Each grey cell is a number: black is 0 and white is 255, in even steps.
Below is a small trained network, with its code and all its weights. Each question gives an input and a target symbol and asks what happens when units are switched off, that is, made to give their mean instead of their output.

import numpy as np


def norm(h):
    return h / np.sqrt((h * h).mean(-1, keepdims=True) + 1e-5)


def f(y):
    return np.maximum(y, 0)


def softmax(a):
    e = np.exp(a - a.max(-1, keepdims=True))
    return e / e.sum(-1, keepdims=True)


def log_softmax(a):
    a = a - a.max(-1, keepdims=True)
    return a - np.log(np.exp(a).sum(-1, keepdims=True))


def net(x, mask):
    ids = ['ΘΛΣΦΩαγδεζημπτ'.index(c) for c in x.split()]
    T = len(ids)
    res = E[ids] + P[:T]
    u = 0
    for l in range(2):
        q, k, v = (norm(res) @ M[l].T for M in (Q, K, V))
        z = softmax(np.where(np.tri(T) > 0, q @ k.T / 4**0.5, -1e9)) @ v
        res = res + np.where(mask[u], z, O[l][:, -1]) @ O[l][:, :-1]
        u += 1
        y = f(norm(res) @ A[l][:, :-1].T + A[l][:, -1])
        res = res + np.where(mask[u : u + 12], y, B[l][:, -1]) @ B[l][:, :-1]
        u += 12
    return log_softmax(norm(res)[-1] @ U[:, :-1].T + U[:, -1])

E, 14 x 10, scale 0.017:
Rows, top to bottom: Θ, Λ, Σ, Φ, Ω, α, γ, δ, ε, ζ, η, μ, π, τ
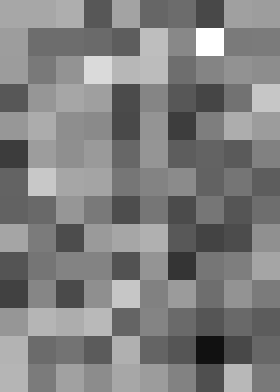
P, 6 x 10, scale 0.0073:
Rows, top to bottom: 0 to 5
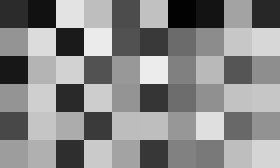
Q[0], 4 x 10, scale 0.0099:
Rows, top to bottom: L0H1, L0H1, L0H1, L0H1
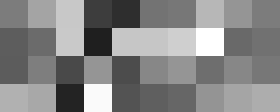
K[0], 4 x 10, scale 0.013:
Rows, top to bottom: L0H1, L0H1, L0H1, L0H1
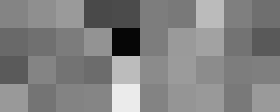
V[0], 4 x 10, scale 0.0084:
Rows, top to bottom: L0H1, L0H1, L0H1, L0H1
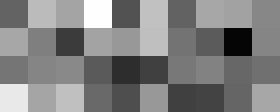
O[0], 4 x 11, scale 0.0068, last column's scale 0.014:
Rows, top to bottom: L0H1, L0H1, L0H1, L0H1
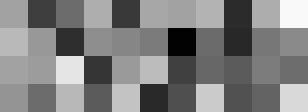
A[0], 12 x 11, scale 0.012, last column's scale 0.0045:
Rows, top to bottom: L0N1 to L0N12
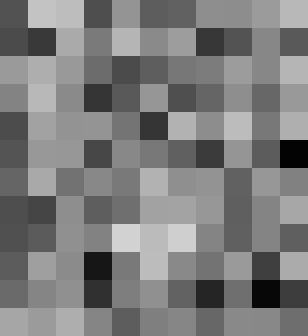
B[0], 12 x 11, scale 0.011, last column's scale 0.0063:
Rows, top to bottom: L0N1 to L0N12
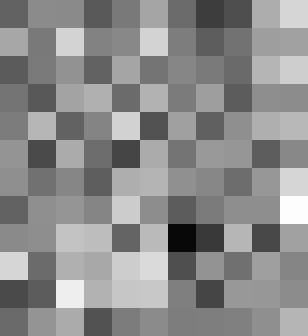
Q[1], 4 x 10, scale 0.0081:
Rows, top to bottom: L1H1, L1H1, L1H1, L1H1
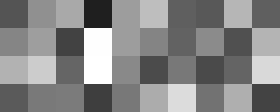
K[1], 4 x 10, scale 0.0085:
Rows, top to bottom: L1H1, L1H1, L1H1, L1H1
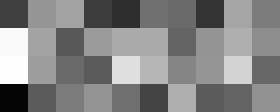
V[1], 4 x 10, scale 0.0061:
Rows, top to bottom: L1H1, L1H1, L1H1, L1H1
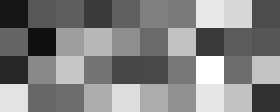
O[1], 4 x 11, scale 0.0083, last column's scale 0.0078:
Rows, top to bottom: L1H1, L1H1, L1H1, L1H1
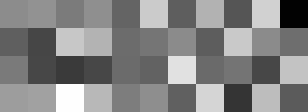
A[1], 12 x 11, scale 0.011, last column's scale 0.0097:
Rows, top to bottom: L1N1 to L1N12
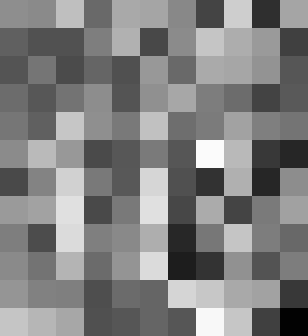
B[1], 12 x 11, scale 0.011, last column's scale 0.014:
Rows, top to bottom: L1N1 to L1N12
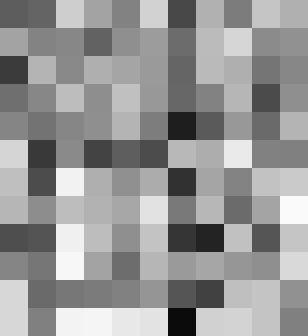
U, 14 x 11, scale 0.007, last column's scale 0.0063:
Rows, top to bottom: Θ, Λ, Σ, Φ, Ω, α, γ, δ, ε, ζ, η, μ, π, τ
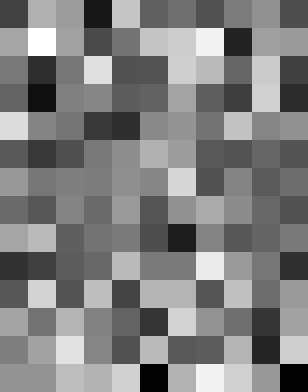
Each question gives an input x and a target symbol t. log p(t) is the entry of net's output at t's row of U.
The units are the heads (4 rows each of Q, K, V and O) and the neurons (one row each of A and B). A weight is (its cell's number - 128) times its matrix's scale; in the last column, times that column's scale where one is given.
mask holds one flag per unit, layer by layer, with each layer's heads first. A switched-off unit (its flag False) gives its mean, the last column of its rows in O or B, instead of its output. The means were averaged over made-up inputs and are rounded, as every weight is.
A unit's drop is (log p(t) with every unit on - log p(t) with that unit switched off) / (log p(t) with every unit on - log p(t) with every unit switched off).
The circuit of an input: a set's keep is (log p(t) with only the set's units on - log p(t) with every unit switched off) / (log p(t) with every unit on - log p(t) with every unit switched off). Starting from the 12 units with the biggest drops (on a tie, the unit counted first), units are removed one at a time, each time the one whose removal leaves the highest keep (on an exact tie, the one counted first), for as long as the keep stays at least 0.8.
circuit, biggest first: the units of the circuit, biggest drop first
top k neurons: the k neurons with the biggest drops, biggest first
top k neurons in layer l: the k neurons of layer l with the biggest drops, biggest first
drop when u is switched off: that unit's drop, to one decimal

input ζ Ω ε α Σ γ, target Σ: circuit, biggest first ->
L0H1, L1N8, L1N9
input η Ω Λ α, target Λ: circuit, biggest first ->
L1H1, L1N9
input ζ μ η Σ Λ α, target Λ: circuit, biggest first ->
L1N9, L1N5, L1N7
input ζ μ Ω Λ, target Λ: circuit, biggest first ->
L1H1, L1N9
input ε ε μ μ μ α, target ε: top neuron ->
L1N8
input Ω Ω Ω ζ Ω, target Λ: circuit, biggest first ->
L1H1, L1N9, L1N7
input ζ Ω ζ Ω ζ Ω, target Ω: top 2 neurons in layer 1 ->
L1N11, L1N8
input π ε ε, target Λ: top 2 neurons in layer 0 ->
L0N9, L0N8
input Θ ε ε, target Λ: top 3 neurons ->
L1N9, L1N5, L1N7
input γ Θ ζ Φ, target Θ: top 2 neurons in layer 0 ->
L0N1, L0N5
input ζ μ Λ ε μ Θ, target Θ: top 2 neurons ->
L0N1, L1N8
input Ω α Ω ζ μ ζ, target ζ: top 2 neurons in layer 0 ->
L0N5, L0N1
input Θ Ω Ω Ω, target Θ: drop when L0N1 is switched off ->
0.3
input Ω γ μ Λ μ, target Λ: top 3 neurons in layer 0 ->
L0N2, L0N11, L0N1
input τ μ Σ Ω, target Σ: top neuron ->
L1N8
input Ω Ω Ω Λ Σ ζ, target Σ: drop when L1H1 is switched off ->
0.2
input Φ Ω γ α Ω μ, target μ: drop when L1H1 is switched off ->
0.2
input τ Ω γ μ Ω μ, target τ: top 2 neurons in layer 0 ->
L0N5, L0N1
